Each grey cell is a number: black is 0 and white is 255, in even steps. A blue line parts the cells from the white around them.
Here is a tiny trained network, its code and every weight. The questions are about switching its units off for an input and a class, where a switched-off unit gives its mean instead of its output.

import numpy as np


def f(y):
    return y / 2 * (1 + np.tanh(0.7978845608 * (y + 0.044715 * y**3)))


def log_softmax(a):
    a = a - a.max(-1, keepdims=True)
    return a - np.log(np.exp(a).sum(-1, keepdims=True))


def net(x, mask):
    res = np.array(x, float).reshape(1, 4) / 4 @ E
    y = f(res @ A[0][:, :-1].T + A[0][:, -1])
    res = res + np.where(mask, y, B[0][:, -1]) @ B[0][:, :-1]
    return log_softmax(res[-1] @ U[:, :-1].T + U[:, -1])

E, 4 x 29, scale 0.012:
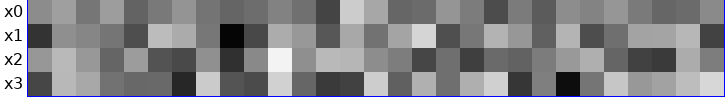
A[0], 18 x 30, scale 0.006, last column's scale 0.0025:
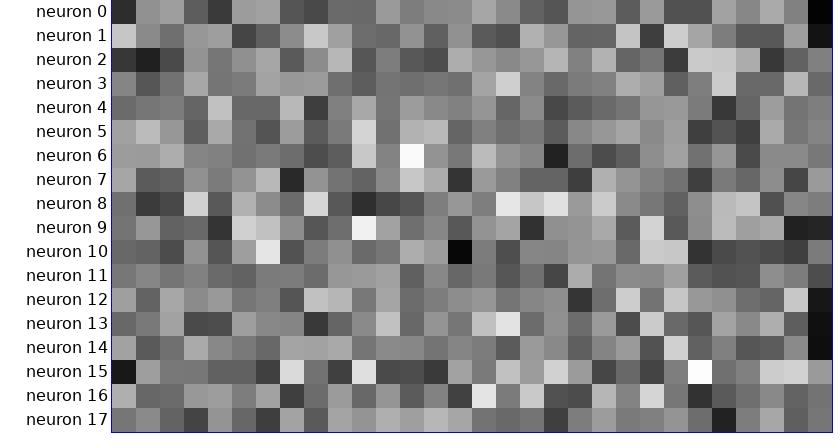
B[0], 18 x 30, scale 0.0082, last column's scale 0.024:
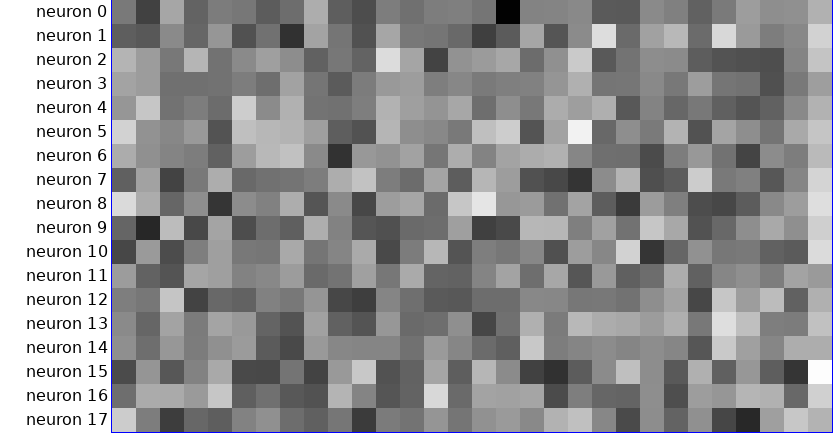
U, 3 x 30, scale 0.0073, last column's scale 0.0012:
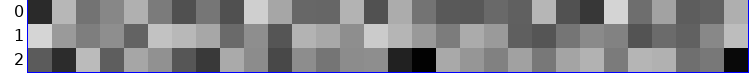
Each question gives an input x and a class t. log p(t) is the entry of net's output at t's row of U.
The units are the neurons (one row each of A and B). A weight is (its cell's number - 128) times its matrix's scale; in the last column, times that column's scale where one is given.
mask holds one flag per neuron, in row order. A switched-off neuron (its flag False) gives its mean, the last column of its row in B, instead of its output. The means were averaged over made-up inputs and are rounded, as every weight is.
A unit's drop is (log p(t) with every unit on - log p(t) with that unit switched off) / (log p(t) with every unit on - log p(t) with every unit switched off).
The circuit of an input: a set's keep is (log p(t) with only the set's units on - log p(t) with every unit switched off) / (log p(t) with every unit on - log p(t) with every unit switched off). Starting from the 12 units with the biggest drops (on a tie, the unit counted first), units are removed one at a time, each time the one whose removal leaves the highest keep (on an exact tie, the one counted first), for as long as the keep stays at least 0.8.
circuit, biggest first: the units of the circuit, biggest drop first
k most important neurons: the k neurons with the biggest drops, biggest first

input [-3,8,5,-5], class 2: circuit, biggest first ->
neuron 9
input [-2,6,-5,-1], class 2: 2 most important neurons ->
neuron 9; neuron 13
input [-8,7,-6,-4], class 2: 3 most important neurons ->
neuron 9; neuron 13; neuron 0
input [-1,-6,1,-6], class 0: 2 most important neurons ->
neuron 7; neuron 10
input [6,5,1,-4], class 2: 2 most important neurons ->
neuron 9; neuron 15
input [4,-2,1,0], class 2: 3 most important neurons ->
neuron 8; neuron 15; neuron 2
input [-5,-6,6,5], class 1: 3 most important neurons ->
neuron 5; neuron 9; neuron 4
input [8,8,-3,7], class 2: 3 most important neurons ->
neuron 9; neuron 13; neuron 0
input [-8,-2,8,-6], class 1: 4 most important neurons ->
neuron 5; neuron 15; neuron 6; neuron 17
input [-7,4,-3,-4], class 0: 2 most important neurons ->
neuron 7; neuron 1
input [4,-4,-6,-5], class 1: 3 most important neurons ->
neuron 8; neuron 15; neuron 2
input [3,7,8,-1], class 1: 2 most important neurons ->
neuron 5; neuron 6
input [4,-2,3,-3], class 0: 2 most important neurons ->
neuron 8; neuron 2
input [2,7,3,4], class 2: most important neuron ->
neuron 9
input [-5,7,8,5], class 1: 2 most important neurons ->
neuron 5; neuron 6
